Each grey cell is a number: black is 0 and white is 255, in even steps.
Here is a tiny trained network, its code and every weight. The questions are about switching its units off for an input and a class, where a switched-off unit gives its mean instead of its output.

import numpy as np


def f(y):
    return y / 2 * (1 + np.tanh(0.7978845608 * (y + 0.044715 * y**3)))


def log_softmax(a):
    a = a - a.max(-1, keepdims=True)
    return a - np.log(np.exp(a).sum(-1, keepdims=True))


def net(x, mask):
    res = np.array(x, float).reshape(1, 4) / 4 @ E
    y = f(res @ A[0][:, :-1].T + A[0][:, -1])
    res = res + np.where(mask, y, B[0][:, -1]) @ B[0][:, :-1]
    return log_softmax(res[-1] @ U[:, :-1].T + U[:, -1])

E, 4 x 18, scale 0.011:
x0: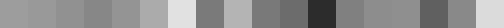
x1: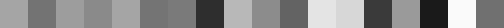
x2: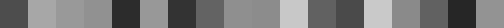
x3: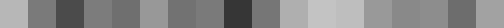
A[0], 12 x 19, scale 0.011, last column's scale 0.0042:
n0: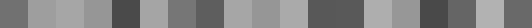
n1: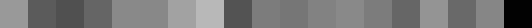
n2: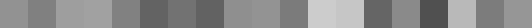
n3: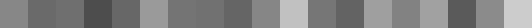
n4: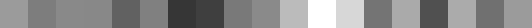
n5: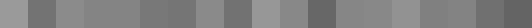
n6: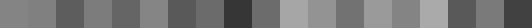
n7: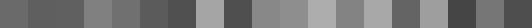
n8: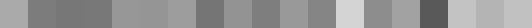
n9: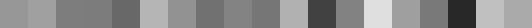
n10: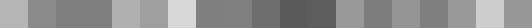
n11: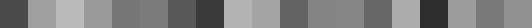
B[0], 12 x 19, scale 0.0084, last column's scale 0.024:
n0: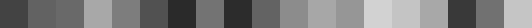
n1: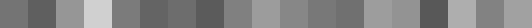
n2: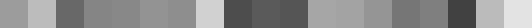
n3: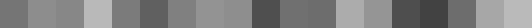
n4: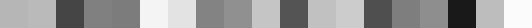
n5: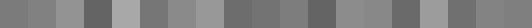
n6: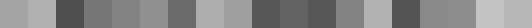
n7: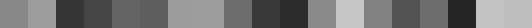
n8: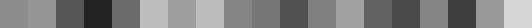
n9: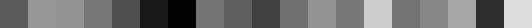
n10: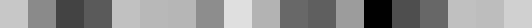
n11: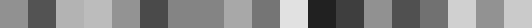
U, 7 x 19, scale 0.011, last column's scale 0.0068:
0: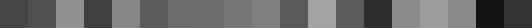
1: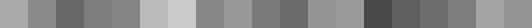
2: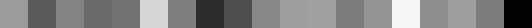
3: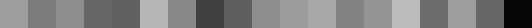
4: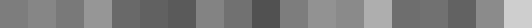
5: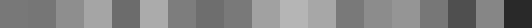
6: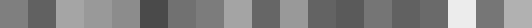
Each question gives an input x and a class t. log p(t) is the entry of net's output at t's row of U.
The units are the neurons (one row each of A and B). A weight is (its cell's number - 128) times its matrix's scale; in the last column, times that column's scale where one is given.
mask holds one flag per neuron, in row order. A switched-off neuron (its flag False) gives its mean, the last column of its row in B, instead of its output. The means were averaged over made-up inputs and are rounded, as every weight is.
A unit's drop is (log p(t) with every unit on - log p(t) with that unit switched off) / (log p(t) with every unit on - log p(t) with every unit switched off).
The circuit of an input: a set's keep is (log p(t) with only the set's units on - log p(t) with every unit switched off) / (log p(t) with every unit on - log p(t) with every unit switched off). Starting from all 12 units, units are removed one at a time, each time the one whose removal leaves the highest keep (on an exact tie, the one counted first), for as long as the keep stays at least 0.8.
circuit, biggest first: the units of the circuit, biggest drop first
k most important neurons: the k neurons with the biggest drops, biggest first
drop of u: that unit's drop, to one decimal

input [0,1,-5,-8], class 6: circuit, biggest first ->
[n4]
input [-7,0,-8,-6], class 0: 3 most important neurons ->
[n4; n10; n11]
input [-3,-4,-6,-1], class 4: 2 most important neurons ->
[n4; n10]
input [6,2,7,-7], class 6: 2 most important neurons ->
[n11; n4]
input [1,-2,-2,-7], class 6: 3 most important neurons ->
[n4; n8; n2]
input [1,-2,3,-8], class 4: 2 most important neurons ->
[n0; n10]
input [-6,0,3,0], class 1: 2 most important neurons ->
[n9; n0]
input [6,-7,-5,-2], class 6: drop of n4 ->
0.5
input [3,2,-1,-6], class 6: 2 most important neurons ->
[n4; n11]
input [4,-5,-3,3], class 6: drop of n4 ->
0.4
